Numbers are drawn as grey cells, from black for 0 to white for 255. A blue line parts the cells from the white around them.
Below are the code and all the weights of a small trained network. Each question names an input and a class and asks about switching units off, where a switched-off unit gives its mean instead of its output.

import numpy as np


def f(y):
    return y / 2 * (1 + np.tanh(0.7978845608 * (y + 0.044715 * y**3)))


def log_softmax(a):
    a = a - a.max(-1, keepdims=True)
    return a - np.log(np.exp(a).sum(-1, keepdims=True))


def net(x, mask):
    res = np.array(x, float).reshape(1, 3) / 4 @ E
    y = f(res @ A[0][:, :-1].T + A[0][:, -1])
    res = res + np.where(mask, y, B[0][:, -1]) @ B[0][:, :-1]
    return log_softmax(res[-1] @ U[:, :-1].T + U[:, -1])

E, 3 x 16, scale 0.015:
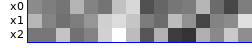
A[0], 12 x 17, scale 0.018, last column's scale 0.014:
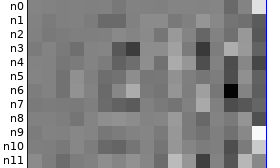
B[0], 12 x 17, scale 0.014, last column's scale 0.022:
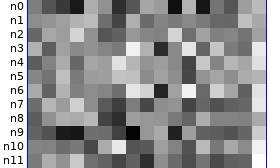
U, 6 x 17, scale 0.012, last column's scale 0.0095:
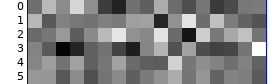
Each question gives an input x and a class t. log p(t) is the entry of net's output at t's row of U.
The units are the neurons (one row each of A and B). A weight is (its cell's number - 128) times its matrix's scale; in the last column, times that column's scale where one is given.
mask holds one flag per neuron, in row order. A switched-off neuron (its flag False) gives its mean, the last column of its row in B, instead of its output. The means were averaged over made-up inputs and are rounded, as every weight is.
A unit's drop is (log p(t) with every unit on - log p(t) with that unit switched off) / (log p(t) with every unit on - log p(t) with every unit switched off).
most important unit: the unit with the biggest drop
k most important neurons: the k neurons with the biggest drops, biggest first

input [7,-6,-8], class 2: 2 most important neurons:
n10, n4
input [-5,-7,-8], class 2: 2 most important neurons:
n4, n10
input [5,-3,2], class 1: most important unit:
n11
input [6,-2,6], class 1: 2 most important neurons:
n4, n10
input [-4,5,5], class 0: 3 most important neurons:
n4, n10, n6
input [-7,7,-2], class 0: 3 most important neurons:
n11, n6, n8
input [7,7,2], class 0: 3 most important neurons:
n11, n3, n8
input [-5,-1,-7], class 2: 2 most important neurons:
n4, n10
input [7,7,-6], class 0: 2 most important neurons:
n11, n3
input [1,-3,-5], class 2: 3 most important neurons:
n10, n4, n11
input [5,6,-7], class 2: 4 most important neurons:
n4, n5, n10, n7
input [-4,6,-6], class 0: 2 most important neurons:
n11, n2
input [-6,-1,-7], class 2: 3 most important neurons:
n4, n10, n6
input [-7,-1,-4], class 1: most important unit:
n3
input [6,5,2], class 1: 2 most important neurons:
n6, n7
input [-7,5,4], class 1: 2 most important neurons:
n3, n7
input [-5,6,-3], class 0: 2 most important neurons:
n11, n6
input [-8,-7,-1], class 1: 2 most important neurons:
n3, n11
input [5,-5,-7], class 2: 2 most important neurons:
n10, n4
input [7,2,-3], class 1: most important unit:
n6
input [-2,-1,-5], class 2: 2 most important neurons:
n4, n10
